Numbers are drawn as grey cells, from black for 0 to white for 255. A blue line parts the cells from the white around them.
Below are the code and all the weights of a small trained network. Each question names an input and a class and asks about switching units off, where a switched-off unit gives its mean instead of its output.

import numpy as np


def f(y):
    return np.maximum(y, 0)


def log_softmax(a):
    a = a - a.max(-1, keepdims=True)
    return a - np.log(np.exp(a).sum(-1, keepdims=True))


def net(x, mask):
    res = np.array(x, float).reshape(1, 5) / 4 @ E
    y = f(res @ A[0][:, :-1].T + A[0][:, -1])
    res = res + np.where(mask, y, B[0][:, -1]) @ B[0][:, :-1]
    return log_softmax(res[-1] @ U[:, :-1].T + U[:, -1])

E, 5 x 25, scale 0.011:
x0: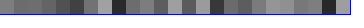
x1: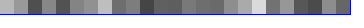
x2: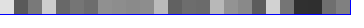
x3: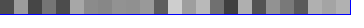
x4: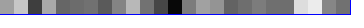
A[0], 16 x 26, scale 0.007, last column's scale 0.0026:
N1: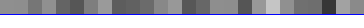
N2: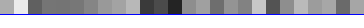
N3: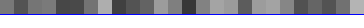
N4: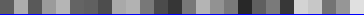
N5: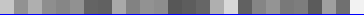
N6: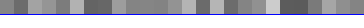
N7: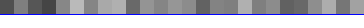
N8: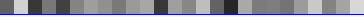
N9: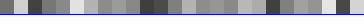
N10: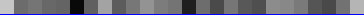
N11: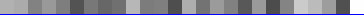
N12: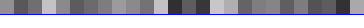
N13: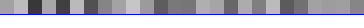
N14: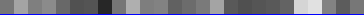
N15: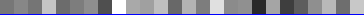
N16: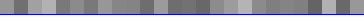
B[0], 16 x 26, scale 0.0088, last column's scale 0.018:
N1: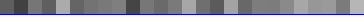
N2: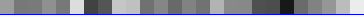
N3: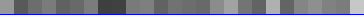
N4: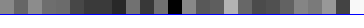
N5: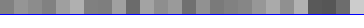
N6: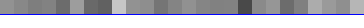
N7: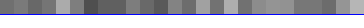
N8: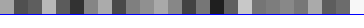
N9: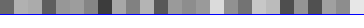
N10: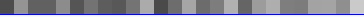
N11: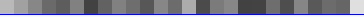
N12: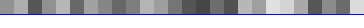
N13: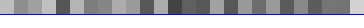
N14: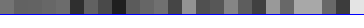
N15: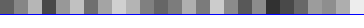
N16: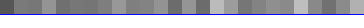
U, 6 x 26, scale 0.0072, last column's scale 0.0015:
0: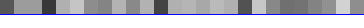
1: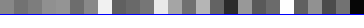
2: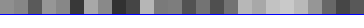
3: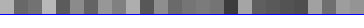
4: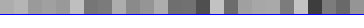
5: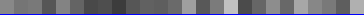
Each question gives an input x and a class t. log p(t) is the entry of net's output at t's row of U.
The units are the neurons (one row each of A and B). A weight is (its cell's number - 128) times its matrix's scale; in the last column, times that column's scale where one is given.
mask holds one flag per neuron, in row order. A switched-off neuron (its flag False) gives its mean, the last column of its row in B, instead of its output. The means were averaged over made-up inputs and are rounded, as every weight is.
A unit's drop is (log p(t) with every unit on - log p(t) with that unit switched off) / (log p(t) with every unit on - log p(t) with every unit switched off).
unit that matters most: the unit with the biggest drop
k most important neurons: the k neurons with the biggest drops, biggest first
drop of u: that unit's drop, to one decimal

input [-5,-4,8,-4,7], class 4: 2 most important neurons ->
[N12 N5]
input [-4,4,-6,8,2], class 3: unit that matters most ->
N8
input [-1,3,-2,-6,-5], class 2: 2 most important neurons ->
[N2 N15]
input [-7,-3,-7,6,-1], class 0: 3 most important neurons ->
[N9 N15 N3]
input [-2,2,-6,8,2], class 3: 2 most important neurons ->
[N8 N13]
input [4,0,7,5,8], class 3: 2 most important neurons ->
[N13 N8]
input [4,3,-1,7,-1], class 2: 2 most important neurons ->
[N2 N15]
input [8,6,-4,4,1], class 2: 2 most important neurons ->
[N8 N15]
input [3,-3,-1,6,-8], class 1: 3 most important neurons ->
[N9 N4 N15]
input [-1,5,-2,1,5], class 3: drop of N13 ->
0.2
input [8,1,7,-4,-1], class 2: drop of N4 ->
0.1
